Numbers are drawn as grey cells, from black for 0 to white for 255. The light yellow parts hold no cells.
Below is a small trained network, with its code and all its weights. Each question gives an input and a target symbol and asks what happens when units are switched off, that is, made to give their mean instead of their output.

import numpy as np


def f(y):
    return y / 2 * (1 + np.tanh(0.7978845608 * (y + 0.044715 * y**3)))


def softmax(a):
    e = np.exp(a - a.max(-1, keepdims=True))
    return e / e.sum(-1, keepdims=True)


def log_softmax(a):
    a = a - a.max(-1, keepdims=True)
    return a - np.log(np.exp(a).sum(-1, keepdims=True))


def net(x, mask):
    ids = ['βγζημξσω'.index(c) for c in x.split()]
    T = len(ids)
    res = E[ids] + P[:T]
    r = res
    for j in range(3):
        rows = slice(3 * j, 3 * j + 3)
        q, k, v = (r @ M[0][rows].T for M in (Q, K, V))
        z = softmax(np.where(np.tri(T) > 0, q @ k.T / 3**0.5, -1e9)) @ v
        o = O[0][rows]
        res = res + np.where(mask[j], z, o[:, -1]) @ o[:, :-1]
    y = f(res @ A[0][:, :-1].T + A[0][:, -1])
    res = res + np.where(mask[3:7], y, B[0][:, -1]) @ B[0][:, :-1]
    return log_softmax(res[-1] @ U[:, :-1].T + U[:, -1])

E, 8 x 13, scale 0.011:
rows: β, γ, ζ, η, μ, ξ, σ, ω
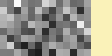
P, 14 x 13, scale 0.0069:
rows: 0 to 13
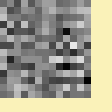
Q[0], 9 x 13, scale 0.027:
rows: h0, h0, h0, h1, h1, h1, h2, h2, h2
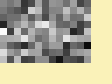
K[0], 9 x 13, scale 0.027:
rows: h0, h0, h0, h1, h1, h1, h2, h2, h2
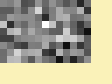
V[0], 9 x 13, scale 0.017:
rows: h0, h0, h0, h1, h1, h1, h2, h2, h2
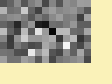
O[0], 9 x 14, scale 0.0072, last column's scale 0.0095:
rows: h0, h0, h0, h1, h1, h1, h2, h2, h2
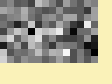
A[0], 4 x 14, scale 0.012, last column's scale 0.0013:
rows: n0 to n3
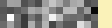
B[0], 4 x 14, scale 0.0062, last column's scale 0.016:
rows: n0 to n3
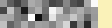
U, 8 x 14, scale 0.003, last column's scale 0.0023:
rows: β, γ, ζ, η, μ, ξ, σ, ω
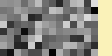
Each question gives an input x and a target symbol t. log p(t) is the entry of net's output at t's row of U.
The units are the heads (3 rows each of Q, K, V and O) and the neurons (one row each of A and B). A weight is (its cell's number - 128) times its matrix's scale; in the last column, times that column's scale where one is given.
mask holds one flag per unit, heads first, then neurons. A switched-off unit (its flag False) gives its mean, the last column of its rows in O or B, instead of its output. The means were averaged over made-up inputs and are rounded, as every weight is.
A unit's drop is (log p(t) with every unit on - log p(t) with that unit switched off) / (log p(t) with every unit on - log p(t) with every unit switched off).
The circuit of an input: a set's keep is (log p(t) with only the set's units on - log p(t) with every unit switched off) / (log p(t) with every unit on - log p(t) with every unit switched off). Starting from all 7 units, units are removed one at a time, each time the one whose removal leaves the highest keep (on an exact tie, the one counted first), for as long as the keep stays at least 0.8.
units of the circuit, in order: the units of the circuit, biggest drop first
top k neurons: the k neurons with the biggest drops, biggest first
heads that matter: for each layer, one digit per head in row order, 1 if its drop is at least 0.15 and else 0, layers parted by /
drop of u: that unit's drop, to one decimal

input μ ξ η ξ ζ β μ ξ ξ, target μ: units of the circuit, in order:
[h0 n1]
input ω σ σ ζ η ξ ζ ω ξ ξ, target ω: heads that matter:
011
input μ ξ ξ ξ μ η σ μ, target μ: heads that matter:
101
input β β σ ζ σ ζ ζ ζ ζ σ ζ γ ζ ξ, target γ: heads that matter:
010
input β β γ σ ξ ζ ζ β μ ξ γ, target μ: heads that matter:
101
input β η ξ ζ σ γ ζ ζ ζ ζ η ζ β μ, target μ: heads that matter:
100
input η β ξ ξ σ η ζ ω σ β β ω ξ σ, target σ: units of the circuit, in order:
[n2]
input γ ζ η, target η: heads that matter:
000
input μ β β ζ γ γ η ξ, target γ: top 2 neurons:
[n2 n0]
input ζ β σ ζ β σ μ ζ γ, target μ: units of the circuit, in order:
[h0 n1]
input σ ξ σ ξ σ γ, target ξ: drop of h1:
1.4
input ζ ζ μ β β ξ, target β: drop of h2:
0.1
